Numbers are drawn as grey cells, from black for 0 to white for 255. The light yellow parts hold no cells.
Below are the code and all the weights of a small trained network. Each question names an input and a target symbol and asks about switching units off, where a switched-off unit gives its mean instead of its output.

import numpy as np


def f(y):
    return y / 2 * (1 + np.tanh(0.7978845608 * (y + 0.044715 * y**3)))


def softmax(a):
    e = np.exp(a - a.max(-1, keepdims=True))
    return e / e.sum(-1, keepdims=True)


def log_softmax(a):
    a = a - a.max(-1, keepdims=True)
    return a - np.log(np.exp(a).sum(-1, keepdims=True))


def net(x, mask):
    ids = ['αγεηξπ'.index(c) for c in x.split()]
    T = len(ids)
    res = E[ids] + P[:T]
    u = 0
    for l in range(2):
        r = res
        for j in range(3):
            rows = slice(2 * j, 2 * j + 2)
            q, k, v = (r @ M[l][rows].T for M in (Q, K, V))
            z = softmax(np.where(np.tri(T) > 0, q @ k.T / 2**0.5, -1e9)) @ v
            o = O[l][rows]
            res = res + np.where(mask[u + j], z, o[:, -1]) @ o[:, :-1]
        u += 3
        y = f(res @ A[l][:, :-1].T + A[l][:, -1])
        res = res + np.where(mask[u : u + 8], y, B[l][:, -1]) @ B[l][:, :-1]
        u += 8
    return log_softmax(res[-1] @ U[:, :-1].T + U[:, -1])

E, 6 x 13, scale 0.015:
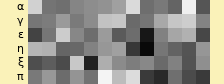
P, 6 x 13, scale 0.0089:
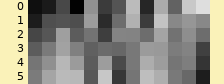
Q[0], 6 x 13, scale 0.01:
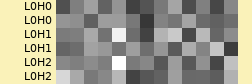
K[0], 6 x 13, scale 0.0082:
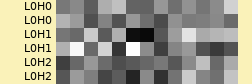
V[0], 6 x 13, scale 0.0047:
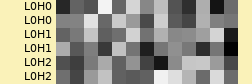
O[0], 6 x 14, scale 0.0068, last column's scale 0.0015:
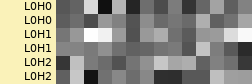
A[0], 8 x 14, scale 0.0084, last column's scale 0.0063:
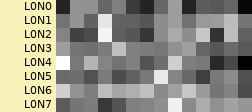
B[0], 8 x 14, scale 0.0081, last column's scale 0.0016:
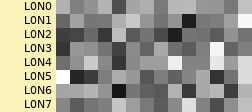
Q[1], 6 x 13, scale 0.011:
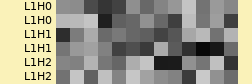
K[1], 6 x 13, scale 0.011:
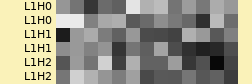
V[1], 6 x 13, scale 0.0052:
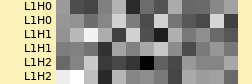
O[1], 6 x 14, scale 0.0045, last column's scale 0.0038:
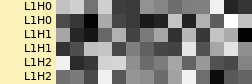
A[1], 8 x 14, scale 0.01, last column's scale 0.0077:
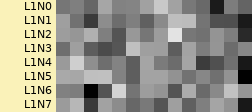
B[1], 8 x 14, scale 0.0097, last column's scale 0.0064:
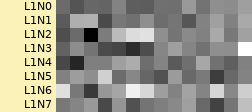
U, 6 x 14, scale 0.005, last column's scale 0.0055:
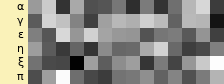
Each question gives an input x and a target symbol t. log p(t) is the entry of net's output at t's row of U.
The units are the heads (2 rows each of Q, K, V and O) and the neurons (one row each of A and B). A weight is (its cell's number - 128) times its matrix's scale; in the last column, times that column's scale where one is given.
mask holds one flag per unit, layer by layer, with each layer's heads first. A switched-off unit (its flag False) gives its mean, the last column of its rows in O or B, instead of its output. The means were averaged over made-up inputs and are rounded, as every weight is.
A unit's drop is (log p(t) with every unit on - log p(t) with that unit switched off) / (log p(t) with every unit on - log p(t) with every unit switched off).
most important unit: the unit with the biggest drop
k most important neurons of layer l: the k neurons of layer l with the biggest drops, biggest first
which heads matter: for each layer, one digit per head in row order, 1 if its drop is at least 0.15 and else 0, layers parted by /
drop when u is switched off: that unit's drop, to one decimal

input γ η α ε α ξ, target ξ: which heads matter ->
000 / 010
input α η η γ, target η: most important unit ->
L1N7
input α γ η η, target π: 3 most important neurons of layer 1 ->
L1N6; L1N1; L1N2
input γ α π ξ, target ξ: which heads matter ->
000 / 001
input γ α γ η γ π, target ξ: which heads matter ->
100 / 110
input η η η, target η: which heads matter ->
000 / 001
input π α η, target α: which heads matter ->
101 / 100
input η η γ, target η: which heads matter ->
000 / 000
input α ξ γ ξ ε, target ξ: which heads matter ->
000 / 011
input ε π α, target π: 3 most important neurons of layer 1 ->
L1N6; L1N2; L1N7
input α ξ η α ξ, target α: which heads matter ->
001 / 000
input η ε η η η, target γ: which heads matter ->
001 / 000
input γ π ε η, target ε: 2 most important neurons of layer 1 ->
L1N4; L1N3
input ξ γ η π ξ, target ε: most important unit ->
L1N3
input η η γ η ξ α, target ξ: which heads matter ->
000 / 001
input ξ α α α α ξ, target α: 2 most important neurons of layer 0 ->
L0N5; L0N1
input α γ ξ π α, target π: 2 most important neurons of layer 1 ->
L1N6; L1N7
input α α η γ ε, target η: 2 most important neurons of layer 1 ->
L1N7; L1N1
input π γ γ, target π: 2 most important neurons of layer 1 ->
L1N6; L1N2
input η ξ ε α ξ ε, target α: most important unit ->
L0H2
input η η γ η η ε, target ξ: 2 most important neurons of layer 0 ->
L0N4; L0N6
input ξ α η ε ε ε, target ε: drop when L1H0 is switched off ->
0.2
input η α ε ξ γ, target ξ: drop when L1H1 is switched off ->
0.6
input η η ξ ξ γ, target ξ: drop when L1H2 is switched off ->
0.2
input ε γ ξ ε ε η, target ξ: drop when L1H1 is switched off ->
0.9
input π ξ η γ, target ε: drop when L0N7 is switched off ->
0.1
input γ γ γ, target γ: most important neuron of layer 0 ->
L0N6
